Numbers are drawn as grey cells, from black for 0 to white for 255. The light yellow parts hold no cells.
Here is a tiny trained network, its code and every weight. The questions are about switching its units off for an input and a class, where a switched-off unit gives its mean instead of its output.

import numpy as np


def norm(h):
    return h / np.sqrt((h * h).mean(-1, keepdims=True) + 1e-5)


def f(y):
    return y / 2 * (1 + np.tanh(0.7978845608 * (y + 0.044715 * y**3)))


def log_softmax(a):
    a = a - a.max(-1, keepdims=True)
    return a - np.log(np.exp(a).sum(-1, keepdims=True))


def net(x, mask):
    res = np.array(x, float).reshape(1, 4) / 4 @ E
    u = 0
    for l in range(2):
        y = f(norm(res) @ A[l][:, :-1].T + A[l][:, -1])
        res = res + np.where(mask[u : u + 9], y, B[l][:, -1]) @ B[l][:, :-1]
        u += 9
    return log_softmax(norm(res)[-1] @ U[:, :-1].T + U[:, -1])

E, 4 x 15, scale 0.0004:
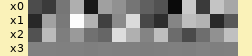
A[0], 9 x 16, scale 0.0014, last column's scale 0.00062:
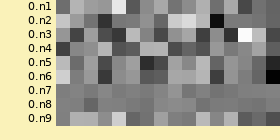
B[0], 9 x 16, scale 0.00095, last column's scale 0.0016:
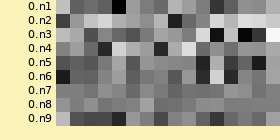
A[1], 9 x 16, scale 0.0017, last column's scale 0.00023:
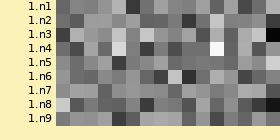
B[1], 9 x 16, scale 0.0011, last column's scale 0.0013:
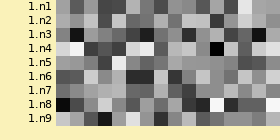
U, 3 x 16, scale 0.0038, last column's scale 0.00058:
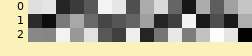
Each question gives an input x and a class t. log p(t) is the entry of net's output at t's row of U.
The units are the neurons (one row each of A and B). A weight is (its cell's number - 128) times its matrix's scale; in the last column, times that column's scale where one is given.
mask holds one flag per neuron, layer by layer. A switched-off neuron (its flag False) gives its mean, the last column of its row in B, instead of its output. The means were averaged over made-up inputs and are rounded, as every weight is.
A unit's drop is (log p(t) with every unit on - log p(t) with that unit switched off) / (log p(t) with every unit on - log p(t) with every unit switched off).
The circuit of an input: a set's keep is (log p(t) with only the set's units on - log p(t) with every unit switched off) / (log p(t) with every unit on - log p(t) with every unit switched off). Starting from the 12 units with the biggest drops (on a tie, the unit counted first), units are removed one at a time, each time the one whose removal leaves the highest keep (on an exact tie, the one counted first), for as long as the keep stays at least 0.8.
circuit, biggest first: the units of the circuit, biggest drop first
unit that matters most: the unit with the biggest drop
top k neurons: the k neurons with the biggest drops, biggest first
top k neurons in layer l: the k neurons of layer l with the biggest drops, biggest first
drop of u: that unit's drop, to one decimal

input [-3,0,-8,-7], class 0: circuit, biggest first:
1.n4, 0.n3
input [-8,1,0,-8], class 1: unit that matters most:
0.n1
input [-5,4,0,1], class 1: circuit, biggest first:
1.n4, 0.n9
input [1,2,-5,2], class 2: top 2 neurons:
1.n6, 0.n3
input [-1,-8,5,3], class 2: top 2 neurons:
0.n2, 1.n4
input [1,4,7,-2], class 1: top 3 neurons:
0.n3, 1.n3, 1.n4
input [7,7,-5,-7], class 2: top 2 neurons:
1.n2, 1.n6
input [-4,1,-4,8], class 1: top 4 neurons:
0.n9, 0.n1, 1.n8, 0.n4
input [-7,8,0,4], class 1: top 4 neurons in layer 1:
1.n4, 1.n8, 1.n2, 1.n1
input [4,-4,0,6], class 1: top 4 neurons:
0.n3, 1.n4, 1.n8, 0.n1
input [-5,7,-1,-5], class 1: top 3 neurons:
1.n4, 1.n8, 0.n3
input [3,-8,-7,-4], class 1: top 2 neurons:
0.n3, 1.n8
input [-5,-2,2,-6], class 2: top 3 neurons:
0.n2, 1.n8, 1.n3
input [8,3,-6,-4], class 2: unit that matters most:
1.n6
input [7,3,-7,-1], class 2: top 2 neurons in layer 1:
1.n6, 1.n2
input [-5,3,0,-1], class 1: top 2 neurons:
1.n4, 1.n8
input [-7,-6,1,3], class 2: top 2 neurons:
0.n2, 1.n7
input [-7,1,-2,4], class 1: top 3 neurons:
0.n1, 0.n9, 1.n8
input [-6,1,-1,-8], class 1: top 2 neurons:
0.n1, 0.n9
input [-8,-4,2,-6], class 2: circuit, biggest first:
0.n2
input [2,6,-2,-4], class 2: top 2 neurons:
0.n3, 1.n6
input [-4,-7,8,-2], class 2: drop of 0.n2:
1.0
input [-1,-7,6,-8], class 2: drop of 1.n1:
0.0
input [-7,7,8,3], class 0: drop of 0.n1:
0.1
